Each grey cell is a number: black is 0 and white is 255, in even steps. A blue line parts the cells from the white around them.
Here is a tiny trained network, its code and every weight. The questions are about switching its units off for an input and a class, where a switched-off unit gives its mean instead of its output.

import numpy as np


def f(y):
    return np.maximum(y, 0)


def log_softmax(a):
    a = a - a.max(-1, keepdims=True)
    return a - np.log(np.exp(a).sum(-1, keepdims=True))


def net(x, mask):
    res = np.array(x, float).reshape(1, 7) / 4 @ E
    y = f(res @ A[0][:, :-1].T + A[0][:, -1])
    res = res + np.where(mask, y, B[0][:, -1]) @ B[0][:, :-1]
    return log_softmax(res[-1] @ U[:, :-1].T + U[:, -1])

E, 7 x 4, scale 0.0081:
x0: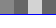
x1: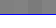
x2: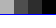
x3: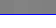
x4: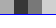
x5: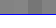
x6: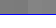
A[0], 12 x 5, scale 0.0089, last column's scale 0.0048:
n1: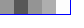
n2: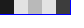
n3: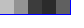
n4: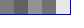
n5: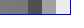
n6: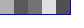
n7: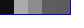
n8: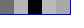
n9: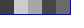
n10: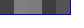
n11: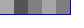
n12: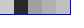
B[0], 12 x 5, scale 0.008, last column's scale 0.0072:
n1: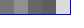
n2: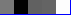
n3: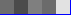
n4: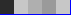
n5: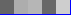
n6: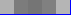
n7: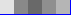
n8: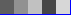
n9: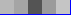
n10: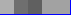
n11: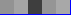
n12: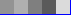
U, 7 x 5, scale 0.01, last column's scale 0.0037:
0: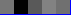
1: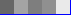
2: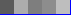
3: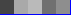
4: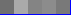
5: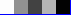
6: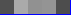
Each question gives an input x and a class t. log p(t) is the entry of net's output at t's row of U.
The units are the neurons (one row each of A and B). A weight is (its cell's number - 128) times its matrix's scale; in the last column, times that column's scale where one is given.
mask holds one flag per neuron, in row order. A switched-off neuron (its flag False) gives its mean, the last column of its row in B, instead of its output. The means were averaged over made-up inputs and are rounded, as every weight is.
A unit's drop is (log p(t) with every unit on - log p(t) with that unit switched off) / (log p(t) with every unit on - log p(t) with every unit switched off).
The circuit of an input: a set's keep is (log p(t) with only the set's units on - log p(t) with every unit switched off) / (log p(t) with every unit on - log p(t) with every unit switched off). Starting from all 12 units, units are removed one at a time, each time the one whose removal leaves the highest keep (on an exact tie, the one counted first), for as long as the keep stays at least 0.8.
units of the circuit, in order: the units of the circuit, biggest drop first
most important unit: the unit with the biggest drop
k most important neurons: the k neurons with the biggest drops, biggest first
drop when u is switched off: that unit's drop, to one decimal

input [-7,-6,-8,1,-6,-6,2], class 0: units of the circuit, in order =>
[n2]
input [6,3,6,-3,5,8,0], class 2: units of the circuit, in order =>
[n2; n4]
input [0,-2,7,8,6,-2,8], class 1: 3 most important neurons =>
[n2; n12; n4]
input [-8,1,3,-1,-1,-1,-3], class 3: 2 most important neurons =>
[n8; n2]
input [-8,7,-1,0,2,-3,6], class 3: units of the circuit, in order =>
[n8; n5]
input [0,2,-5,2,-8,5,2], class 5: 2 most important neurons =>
[n7; n9]
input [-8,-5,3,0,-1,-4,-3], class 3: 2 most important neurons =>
[n8; n2]
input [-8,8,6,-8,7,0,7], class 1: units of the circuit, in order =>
[n2; n8]
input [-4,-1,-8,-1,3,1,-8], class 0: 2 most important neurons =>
[n2; n4]
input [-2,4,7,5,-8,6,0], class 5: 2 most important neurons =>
[n10; n9]
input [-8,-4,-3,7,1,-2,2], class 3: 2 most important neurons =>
[n8; n5]
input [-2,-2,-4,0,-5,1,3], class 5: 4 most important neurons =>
[n7; n9; n4; n3]
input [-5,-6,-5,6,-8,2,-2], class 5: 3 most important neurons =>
[n7; n9; n4]
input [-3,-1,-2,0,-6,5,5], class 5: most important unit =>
n7
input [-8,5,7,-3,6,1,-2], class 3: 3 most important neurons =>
[n8; n2; n5]
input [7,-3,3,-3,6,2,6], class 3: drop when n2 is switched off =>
0.3
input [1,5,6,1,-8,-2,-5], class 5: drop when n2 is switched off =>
0.2
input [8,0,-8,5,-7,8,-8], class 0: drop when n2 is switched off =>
0.9
